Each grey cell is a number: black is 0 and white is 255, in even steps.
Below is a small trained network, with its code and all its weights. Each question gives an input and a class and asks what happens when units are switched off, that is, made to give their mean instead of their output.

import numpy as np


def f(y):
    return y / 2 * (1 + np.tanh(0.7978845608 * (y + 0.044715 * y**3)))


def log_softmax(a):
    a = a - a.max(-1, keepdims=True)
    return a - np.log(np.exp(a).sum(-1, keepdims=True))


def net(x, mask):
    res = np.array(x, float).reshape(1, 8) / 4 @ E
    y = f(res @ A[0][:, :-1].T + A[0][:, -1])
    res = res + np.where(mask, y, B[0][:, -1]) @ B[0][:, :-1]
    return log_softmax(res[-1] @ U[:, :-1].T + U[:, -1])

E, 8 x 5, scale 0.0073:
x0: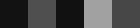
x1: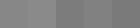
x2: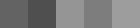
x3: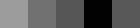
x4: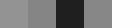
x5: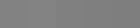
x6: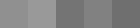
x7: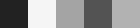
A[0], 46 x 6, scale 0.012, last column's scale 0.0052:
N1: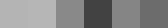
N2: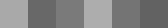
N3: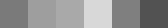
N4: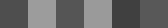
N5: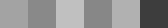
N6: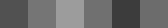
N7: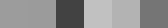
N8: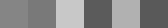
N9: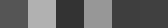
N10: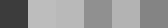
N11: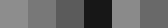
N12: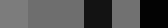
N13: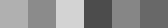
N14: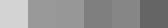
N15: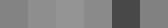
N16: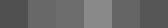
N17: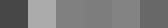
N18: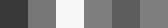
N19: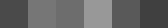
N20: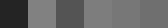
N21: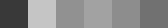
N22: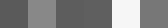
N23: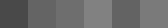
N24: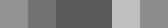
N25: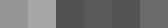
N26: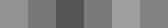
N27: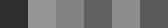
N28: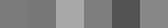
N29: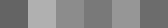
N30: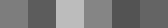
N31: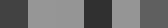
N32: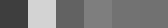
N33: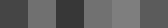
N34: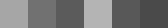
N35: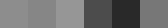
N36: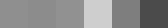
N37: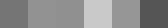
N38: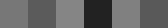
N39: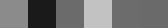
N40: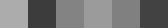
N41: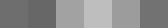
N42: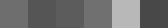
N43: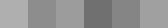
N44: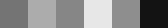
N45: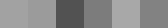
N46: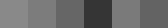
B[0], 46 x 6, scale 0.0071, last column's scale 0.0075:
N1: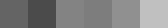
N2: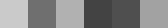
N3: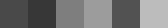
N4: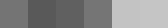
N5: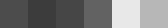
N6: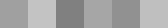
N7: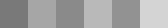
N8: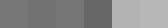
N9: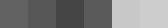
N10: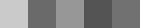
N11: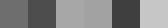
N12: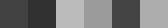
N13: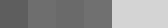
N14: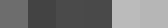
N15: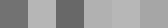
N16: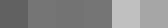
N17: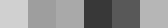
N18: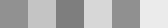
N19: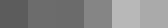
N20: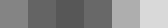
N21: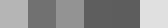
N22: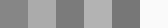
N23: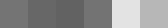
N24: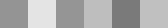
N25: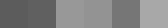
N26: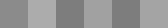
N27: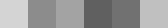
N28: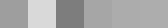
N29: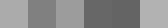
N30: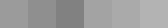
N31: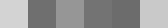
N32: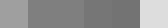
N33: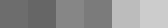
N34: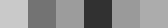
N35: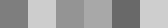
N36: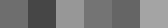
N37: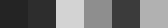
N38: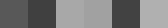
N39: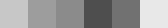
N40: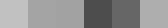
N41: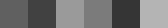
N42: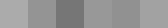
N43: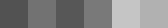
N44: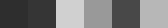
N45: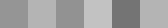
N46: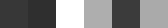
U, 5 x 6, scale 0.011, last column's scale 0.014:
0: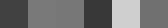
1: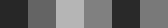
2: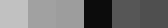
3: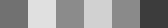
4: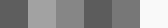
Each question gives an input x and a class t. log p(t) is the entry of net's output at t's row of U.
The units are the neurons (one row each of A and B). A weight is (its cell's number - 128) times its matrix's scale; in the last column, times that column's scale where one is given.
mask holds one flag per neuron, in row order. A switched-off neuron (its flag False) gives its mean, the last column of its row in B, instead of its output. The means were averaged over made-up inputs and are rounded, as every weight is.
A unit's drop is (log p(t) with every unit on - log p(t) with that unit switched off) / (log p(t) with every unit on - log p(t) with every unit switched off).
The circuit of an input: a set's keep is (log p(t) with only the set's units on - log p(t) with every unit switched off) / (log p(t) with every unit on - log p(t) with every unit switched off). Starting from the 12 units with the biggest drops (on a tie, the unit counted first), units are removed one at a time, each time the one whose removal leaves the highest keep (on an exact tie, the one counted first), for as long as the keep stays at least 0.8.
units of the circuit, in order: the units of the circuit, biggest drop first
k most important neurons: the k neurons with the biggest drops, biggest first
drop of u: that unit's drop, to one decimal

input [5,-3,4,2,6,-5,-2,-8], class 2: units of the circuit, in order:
(N39)
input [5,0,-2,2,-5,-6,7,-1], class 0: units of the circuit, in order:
(N9; N4; N23)
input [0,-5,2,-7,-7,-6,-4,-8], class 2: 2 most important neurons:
(N39; N40)
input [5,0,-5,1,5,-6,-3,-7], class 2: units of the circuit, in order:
(N39; N34)
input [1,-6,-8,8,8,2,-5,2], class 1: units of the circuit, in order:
(N46; N11)
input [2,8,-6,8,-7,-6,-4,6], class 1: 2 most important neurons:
(N12; N46)
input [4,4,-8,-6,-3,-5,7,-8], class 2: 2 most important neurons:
(N34; N39)
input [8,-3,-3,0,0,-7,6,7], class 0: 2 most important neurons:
(N9; N4)
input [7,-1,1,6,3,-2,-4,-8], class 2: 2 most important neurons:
(N39; N40)
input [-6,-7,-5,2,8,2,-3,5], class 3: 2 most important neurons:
(N24; N22)
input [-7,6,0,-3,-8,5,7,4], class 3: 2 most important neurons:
(N18; N35)
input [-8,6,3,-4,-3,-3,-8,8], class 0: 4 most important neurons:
(N5; N13; N8; N43)
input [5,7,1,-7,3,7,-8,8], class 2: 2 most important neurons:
(N10; N17)
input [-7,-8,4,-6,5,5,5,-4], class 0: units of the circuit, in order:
(N5)
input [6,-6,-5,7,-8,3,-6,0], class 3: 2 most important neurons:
(N6; N35)
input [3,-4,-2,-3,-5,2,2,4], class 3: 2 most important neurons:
(N18; N6)
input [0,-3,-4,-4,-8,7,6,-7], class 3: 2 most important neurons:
(N15; N28)
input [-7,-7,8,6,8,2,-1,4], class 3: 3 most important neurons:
(N24; N22; N45)
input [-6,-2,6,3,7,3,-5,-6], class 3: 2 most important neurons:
(N24; N45)
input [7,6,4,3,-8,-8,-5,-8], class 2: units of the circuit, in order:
(N39)
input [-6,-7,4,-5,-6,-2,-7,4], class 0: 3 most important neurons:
(N5; N13; N8)
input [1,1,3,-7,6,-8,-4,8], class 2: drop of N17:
0.2
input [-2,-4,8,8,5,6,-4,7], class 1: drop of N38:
0.1
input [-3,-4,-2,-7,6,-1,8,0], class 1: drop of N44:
0.2
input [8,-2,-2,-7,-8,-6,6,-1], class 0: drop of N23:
0.1
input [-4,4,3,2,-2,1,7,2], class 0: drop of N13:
0.3
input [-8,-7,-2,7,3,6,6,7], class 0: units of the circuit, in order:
(N13)
